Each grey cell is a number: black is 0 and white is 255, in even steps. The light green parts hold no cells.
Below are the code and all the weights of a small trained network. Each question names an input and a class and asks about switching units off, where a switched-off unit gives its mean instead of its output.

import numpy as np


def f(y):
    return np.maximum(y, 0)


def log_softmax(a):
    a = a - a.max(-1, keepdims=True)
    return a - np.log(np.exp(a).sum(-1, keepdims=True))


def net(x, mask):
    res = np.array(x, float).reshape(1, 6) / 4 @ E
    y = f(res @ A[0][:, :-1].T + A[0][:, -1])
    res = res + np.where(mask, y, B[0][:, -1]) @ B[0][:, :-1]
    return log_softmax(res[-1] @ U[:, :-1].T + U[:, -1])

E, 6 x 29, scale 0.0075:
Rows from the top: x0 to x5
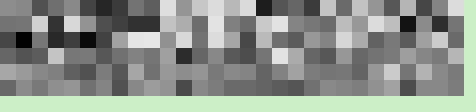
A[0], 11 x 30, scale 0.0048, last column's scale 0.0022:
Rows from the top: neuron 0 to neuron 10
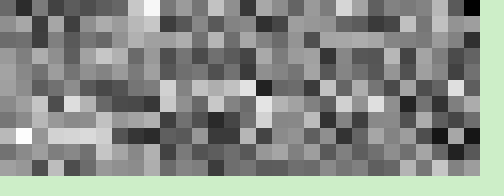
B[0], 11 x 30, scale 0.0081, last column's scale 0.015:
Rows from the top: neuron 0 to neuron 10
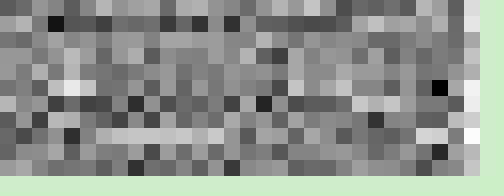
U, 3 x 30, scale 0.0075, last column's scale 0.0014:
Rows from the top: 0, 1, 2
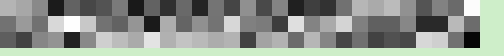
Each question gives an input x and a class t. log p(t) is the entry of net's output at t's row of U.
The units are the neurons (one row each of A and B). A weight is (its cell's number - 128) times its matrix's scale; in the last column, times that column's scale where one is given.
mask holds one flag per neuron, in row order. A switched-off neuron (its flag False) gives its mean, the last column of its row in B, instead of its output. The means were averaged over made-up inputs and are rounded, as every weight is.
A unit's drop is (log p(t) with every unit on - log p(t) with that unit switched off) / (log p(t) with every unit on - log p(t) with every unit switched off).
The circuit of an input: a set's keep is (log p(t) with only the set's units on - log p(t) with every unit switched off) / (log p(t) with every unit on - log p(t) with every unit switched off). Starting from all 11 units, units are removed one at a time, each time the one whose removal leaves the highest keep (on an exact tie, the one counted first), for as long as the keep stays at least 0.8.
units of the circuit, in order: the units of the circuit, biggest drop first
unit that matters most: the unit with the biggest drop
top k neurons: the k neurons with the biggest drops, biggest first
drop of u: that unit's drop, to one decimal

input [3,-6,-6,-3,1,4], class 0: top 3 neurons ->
neuron 1; neuron 10; neuron 0
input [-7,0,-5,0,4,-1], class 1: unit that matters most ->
neuron 7
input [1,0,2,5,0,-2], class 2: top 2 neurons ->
neuron 5; neuron 6
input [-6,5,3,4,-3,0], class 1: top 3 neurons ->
neuron 1; neuron 7; neuron 3
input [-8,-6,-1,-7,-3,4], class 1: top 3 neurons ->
neuron 7; neuron 6; neuron 9
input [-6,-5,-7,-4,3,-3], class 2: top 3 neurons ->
neuron 8; neuron 5; neuron 6
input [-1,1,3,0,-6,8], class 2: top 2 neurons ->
neuron 5; neuron 1
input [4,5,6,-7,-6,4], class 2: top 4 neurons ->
neuron 0; neuron 1; neuron 10; neuron 2
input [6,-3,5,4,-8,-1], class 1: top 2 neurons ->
neuron 5; neuron 8
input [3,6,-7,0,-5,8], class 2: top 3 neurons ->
neuron 8; neuron 1; neuron 10
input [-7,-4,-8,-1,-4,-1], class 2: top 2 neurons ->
neuron 8; neuron 5
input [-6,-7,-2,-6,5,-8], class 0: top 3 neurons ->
neuron 1; neuron 5; neuron 10
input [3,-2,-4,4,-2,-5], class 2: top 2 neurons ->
neuron 8; neuron 6
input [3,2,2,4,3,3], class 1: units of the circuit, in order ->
neuron 1
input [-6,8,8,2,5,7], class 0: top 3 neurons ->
neuron 6; neuron 8; neuron 5
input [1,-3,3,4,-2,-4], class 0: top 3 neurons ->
neuron 8; neuron 1; neuron 10
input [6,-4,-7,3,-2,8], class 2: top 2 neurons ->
neuron 8; neuron 7
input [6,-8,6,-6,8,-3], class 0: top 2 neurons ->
neuron 1; neuron 8
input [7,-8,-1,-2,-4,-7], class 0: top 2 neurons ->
neuron 1; neuron 10
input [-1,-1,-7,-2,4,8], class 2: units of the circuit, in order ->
neuron 8
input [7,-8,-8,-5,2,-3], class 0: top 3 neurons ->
neuron 1; neuron 10; neuron 0
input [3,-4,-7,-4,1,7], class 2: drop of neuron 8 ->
1.8
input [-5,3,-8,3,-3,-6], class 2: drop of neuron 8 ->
2.1
